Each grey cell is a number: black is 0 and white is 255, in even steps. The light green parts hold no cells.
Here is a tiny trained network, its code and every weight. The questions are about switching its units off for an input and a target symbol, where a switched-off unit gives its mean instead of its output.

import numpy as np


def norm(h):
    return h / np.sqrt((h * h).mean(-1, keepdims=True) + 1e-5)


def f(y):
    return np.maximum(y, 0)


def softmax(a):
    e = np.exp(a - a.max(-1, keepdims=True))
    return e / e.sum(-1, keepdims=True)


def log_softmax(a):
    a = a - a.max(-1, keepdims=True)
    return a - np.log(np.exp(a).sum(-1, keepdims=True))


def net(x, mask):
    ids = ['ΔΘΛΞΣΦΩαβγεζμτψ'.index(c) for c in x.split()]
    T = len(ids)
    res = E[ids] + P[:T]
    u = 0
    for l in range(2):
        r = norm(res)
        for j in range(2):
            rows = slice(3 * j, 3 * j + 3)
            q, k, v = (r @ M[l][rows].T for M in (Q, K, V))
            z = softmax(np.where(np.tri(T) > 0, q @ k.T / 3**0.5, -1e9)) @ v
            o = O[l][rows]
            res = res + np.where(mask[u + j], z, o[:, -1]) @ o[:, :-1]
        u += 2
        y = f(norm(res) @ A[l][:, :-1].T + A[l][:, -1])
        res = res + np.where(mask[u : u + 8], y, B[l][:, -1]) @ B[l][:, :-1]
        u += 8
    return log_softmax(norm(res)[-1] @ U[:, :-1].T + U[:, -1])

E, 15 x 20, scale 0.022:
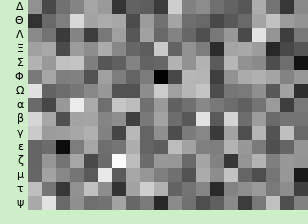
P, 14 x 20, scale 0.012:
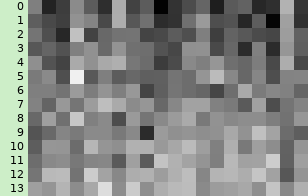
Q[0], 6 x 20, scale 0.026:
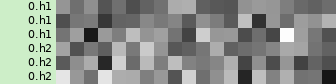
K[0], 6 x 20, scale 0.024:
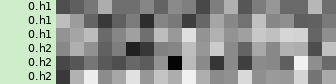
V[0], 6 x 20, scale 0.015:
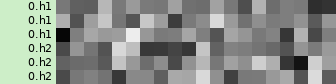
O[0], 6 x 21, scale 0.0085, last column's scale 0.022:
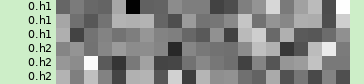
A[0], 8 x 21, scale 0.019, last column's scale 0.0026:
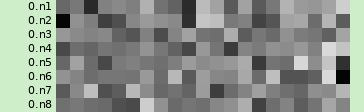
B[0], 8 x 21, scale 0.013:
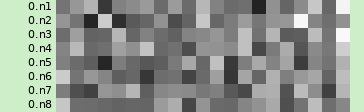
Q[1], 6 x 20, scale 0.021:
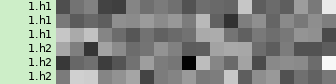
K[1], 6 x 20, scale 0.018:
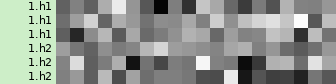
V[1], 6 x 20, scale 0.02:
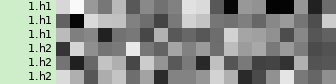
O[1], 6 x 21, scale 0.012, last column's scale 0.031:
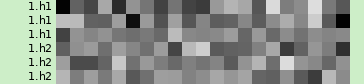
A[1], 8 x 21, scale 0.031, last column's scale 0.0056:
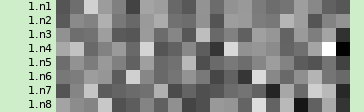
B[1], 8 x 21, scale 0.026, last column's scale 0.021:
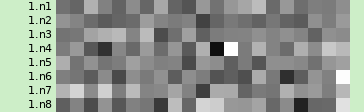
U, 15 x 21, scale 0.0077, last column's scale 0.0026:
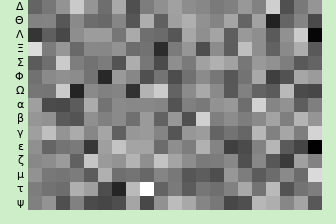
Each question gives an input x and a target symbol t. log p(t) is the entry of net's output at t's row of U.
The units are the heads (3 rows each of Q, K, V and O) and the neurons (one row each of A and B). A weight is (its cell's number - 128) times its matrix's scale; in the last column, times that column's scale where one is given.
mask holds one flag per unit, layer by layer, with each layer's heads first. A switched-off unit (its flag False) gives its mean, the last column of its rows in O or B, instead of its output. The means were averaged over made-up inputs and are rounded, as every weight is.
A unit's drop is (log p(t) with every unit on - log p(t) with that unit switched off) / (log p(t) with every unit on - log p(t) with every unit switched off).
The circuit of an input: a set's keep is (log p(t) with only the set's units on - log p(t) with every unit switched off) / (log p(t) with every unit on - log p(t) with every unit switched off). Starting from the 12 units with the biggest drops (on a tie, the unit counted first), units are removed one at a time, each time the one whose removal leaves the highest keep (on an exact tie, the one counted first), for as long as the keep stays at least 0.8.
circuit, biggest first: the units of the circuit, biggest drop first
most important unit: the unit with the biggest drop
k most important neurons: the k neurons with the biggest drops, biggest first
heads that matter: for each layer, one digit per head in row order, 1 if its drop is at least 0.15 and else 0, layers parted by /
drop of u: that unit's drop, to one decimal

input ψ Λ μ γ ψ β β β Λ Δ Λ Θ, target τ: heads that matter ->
01 / 00
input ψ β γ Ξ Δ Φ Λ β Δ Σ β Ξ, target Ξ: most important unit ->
1.n5
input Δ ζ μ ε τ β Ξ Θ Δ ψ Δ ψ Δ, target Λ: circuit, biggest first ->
(0.h2; 1.h1)
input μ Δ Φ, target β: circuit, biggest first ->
(0.h2; 1.n4)
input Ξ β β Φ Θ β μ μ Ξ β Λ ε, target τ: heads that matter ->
01 / 00
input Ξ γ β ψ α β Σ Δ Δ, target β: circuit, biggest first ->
(0.h2; 1.n4)
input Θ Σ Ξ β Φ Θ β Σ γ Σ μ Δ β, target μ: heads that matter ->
00 / 01
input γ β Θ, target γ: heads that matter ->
01 / 00
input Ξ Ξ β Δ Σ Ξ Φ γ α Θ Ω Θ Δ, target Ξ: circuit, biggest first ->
(0.h2; 0.n6)
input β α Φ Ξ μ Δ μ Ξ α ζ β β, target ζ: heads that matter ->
10 / 01
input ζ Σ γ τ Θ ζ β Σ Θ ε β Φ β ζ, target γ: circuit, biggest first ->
(1.n7; 0.h2)
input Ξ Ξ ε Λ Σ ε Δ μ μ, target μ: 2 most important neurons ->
(0.n7; 1.n6)
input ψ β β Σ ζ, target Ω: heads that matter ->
10 / 00
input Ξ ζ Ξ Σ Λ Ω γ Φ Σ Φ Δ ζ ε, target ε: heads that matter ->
01 / 00
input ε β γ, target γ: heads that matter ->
10 / 00
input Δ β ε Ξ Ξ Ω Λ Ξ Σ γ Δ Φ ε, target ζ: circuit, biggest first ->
(1.h1)
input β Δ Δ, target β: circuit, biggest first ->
(0.h2; 1.n4)
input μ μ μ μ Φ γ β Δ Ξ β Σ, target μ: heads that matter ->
00 / 01
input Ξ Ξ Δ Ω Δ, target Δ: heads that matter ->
11 / 00
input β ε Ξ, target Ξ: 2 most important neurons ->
(1.n5; 0.n3)
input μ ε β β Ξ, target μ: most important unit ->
1.h2
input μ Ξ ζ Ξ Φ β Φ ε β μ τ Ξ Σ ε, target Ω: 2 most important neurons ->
(0.n5; 1.n8)
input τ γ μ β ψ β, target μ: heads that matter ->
00 / 00
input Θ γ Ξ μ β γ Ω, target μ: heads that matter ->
00 / 00
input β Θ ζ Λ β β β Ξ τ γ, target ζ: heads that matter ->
00 / 01
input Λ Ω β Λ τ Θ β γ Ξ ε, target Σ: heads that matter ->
00 / 00
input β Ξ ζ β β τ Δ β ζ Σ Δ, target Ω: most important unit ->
0.h1
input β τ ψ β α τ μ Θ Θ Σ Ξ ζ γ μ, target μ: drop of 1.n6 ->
0.1
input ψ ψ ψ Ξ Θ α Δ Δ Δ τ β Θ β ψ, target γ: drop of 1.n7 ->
0.2
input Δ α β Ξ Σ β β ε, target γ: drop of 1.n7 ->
0.2
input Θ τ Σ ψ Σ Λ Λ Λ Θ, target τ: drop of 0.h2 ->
0.8
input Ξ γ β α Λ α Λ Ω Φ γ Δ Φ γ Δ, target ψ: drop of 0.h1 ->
0.9
